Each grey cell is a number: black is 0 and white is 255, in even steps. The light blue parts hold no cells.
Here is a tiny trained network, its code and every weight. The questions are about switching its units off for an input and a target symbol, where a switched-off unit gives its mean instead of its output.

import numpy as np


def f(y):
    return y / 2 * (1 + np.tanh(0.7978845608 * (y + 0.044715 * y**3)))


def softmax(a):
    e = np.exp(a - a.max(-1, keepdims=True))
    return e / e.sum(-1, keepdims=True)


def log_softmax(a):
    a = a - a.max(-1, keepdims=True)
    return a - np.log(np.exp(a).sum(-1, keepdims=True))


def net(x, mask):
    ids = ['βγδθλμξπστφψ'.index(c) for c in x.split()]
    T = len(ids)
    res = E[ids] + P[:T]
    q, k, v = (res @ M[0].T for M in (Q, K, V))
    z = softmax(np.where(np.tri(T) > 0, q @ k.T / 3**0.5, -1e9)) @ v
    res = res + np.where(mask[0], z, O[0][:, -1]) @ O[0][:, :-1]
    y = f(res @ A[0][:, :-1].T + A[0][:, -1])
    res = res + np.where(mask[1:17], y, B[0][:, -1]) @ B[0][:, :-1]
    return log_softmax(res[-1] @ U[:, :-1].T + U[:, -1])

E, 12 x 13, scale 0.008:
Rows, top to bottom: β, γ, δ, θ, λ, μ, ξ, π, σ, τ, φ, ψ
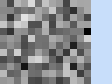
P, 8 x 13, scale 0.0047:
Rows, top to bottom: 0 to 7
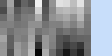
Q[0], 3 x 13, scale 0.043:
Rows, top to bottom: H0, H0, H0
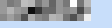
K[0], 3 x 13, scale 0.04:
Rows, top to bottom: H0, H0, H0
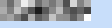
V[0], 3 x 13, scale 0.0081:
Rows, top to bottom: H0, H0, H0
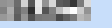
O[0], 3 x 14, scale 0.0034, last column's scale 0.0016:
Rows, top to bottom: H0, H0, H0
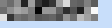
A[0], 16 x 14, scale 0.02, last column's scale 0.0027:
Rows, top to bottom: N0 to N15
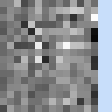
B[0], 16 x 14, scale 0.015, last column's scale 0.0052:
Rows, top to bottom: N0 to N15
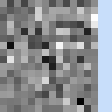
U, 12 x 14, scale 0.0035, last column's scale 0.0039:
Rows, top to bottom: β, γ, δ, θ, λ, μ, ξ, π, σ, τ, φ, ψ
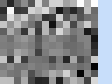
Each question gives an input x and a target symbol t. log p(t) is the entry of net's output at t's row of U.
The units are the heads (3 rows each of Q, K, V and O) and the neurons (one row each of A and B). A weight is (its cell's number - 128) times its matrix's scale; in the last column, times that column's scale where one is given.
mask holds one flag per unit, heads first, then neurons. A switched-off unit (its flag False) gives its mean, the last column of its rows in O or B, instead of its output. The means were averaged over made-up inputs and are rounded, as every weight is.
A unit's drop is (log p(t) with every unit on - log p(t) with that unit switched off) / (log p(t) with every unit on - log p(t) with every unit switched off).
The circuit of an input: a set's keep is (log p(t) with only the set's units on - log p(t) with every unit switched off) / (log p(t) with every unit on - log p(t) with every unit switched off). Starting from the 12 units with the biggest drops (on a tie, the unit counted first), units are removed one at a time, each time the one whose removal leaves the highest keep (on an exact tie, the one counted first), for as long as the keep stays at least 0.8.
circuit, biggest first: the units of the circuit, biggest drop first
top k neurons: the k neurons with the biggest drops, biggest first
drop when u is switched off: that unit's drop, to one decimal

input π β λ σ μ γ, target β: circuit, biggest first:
[N2]
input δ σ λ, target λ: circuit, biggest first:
[N4, H0]
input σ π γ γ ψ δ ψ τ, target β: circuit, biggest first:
[H0, N6]
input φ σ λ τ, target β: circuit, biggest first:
[N6, N2]
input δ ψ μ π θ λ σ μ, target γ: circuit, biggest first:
[N3, N6]
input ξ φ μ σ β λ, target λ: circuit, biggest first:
[H0, N4]
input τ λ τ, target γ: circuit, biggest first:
[H0, N3, N6]
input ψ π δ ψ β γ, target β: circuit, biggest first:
[N6, H0]
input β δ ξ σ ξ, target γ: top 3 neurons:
[N3, N6, N2]
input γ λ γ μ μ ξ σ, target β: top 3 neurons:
[N6, N1, N2]
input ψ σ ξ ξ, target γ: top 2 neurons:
[N3, N2]
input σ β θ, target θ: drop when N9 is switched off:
0.7
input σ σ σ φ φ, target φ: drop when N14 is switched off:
0.9
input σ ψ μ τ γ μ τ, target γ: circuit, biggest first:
[N3]
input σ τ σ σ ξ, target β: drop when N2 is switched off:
0.8
